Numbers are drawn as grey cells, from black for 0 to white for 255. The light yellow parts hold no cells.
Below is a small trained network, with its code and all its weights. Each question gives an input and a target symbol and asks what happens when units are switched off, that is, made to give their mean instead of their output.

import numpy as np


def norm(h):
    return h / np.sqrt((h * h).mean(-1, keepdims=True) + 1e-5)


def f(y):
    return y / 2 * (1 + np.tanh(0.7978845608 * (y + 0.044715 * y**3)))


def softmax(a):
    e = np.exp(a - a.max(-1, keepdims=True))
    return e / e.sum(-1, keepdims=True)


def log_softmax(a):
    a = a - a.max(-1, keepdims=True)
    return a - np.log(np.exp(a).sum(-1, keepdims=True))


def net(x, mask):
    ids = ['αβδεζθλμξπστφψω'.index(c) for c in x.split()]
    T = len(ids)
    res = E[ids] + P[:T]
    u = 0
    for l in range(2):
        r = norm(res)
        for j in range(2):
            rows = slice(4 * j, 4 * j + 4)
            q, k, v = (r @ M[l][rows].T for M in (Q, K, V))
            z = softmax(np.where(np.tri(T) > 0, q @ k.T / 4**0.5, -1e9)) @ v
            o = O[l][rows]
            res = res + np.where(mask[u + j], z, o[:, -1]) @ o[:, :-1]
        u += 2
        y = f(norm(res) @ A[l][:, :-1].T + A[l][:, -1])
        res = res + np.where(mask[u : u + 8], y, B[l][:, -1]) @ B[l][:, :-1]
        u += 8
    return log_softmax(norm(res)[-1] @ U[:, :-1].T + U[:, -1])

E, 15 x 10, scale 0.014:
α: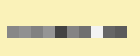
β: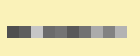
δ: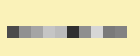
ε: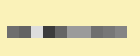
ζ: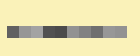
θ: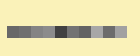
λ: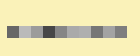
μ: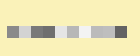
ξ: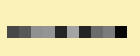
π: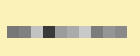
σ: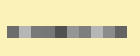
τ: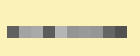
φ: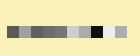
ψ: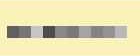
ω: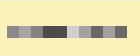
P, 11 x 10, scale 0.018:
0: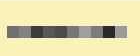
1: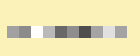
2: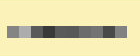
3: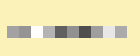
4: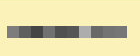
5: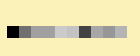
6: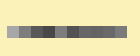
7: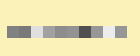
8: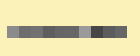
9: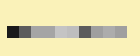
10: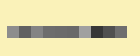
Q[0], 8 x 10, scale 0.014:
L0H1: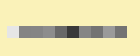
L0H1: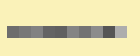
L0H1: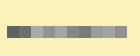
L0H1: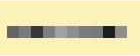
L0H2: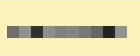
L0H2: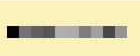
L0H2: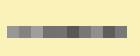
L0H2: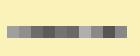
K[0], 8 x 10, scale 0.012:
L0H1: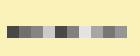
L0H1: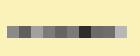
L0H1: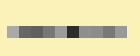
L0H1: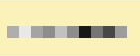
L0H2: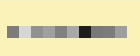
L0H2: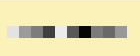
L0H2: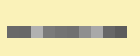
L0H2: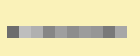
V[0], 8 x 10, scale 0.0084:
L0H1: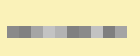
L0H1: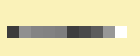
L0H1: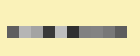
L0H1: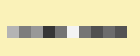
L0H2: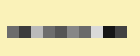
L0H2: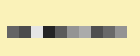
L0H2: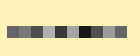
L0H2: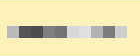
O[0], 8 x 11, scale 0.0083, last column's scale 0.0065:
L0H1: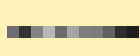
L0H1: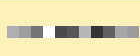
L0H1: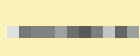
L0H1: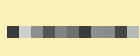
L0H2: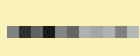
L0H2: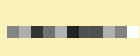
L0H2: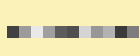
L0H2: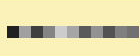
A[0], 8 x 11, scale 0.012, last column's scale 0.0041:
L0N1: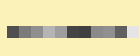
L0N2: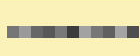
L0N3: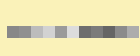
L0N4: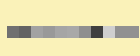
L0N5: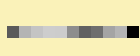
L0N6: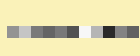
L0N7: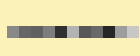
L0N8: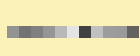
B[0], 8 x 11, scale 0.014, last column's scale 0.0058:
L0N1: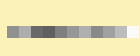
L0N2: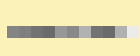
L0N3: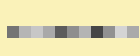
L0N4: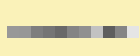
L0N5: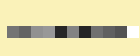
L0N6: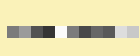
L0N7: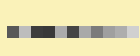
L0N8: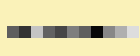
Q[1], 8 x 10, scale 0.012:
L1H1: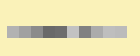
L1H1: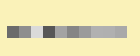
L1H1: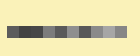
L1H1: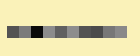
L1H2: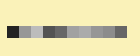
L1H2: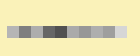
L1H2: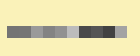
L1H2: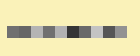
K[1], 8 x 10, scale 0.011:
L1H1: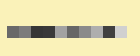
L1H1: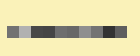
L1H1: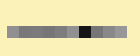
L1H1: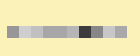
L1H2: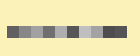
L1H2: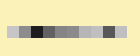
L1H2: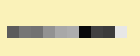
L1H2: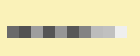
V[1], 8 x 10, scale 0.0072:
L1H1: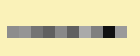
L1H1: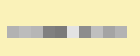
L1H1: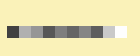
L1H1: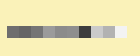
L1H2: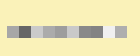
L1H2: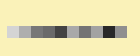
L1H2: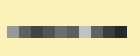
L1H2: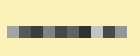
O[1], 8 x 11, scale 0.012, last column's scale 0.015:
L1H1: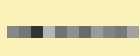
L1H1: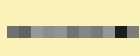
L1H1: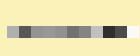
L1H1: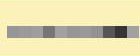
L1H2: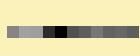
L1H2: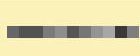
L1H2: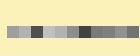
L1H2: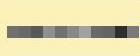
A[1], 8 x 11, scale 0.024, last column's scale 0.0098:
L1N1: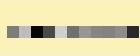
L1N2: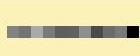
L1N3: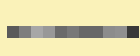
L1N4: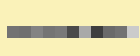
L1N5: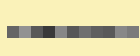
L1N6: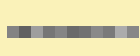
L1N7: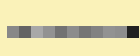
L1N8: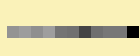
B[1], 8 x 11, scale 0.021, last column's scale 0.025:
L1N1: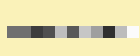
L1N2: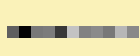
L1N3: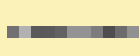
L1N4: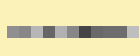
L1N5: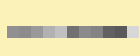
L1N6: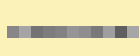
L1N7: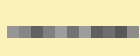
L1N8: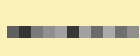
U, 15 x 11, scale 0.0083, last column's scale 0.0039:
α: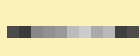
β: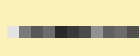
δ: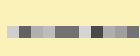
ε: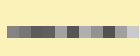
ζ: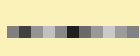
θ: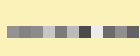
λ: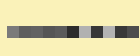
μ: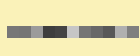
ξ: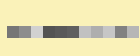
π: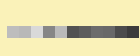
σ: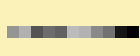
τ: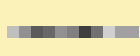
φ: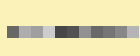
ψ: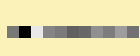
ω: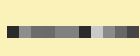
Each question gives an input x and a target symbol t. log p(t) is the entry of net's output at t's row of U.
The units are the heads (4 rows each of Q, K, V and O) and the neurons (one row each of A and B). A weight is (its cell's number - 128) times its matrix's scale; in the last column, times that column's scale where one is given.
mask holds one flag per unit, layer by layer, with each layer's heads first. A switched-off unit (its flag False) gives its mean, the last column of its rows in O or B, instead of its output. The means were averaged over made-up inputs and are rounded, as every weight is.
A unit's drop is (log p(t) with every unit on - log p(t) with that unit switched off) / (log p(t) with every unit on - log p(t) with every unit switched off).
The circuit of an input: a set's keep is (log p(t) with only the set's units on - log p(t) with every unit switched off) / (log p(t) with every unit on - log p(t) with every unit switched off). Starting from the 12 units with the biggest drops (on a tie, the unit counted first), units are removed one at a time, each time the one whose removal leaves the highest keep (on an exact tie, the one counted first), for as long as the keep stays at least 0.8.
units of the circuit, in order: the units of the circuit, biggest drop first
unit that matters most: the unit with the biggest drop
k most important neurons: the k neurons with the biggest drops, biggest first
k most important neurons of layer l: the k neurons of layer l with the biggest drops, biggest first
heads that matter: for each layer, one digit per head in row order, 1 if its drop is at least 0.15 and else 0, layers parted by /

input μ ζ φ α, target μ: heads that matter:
01 / 00
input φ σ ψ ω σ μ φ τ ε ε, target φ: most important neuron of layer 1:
L1N1
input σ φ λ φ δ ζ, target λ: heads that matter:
10 / 00
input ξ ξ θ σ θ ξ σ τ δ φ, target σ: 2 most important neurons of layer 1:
L1N1; L1N7
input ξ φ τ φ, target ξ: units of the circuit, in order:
L0H2; L1N1; L1N5
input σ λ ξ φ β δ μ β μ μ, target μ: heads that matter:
01 / 00
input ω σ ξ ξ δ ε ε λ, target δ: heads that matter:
10 / 00
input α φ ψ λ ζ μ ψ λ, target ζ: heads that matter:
00 / 00
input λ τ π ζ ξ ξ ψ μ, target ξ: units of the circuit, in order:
L0H2; L1N1; L1N5
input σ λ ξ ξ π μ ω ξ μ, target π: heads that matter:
11 / 00
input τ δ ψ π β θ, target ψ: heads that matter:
11 / 11
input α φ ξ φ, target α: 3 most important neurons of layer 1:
L1N1; L1N4; L1N5
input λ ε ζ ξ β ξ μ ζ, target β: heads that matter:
11 / 01
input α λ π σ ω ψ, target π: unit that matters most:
L0H2
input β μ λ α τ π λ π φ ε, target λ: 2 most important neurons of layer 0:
L0N5; L0N8
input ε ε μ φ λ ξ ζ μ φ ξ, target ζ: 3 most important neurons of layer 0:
L0N5; L0N1; L0N8
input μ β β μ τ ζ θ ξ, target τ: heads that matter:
00 / 00
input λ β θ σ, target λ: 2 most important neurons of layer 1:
L1N8; L1N1
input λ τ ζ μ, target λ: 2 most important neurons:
L0N5; L0N8
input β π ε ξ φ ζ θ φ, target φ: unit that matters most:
L0H2
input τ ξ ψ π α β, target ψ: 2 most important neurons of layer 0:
L0N5; L0N7
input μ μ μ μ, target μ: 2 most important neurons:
L0N8; L1N3
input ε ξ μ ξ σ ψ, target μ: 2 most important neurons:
L0N8; L1N3
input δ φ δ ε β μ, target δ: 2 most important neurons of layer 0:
L0N8; L0N3
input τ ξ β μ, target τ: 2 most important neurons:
L0N8; L1N1
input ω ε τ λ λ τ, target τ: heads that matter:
11 / 00
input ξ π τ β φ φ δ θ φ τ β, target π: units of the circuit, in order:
L1N1
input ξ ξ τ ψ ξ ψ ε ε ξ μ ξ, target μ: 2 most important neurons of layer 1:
L1N2; L1N1
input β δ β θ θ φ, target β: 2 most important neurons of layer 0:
L0N4; L0N6
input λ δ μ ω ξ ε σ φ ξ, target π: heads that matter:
11 / 11
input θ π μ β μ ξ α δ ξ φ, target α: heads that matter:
01 / 00
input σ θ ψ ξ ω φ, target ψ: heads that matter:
11 / 11
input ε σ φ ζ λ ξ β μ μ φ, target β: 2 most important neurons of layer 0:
L0N4; L0N8
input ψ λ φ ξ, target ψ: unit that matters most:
L0H1
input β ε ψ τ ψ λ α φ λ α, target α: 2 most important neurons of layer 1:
L1N1; L1N4
